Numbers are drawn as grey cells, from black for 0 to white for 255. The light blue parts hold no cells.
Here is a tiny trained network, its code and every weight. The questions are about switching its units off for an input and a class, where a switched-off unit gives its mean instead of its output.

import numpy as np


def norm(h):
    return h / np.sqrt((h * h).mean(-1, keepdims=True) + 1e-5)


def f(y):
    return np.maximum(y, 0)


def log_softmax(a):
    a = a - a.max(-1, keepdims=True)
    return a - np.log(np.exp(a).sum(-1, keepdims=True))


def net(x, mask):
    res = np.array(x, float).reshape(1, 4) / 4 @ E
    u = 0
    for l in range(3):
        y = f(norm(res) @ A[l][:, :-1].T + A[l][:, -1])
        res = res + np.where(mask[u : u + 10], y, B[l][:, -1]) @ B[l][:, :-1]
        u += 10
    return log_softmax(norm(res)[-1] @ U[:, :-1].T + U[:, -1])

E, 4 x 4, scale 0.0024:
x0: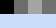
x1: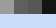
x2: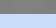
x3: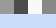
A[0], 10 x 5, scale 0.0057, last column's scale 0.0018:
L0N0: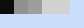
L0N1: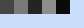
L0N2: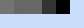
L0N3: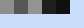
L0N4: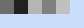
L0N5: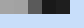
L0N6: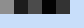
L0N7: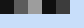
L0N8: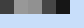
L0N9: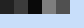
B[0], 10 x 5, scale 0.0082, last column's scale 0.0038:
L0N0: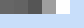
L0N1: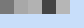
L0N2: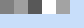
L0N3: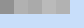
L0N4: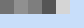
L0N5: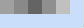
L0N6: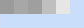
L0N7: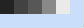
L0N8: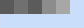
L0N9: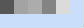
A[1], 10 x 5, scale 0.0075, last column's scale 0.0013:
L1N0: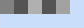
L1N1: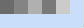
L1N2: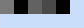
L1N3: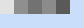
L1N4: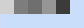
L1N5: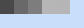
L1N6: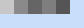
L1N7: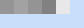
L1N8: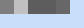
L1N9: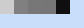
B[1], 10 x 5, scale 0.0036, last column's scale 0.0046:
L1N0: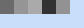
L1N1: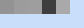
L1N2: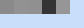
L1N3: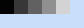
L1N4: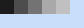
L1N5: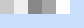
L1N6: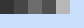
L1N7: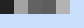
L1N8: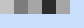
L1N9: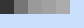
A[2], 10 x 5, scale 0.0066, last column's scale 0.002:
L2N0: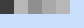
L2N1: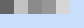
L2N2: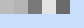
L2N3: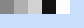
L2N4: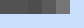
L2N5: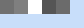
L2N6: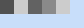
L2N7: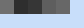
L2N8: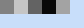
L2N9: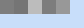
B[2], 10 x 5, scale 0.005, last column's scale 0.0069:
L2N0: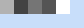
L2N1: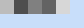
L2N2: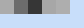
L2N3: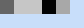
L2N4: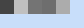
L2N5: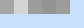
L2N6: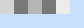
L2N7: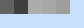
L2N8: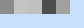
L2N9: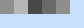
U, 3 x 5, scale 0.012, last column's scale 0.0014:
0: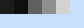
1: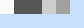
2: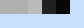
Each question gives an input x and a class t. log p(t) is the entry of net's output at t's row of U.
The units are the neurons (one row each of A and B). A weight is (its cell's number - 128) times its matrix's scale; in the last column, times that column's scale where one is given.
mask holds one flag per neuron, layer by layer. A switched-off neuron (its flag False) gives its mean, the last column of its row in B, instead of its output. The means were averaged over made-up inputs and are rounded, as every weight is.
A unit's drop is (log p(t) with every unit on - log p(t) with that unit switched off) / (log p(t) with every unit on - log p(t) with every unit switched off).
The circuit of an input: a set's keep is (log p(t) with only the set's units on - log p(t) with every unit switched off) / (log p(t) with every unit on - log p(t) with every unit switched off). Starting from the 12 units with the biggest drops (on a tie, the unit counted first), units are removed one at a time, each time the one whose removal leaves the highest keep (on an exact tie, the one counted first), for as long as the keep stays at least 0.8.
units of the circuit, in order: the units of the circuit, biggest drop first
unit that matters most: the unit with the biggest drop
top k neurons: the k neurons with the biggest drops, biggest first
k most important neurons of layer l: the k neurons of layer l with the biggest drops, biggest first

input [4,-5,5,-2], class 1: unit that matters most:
L1N5
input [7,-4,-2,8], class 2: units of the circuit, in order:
[L1N3 L2N5]
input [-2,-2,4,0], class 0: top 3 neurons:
[L0N9 L0N7 L0N0]
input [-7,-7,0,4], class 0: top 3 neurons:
[L0N9 L0N7 L0N6]
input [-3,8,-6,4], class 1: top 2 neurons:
[L0N6 L0N3]
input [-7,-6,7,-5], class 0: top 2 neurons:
[L0N7 L0N9]
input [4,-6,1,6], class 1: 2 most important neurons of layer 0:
[L0N0 L0N1]
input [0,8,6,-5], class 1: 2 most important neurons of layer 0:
[L0N2 L0N6]
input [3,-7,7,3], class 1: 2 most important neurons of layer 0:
[L0N0 L0N7]
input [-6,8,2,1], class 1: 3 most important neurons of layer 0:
[L0N6 L0N3 L0N7]
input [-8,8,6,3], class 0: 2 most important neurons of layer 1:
[L1N3 L1N5]
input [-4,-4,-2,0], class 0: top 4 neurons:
[L0N7 L0N9 L0N0 L0N6]
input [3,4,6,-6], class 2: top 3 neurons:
[L0N1 L0N9 L0N0]
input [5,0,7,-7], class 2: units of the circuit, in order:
[L0N1]
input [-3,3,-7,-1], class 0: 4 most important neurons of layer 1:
[L1N3 L1N5 L1N4 L1N6]
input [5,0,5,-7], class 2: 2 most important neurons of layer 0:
[L0N1 L0N9]
